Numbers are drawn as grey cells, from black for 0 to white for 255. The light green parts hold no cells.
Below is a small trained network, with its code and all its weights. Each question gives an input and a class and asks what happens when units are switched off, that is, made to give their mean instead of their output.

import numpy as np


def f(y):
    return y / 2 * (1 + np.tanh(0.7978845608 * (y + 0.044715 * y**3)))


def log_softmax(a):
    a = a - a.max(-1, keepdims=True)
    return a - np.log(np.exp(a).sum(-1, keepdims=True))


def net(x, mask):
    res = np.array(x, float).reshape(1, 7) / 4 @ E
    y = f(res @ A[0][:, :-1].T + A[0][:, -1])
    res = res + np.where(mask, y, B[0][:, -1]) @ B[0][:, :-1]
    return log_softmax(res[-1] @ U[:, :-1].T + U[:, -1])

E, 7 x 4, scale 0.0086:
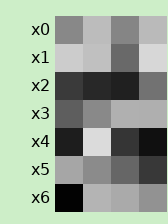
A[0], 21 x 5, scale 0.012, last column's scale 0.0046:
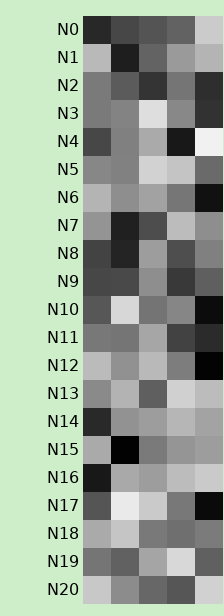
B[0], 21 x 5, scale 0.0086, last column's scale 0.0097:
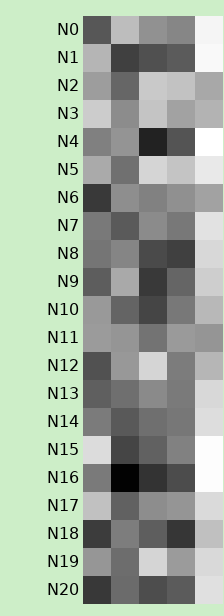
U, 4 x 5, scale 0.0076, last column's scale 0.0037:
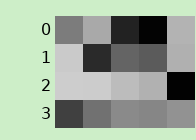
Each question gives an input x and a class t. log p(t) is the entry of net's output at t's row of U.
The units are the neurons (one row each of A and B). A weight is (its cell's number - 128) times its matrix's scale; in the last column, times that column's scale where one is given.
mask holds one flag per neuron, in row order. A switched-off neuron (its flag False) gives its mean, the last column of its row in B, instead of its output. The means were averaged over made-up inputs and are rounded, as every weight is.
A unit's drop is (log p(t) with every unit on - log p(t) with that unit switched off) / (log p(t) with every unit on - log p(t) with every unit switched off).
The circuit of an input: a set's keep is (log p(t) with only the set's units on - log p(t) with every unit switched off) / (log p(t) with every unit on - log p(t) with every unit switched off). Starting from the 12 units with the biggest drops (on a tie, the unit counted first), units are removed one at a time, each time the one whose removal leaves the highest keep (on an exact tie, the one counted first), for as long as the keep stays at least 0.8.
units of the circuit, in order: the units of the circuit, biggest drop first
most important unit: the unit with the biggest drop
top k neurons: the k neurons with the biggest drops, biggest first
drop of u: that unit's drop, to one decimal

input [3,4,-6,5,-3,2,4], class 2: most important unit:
N5
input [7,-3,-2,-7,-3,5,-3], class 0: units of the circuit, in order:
[N5 N20]
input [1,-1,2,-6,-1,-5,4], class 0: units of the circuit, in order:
[N5 N17]
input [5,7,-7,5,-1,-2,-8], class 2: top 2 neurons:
[N5 N16]
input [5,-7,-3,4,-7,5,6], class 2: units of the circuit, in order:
[N3 N5]
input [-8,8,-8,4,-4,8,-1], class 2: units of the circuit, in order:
[N16 N12]
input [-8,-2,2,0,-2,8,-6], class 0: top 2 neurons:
[N20 N9]
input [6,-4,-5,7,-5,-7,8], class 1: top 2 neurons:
[N16 N14]
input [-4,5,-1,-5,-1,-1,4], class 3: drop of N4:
0.3
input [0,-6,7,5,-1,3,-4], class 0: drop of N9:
0.2
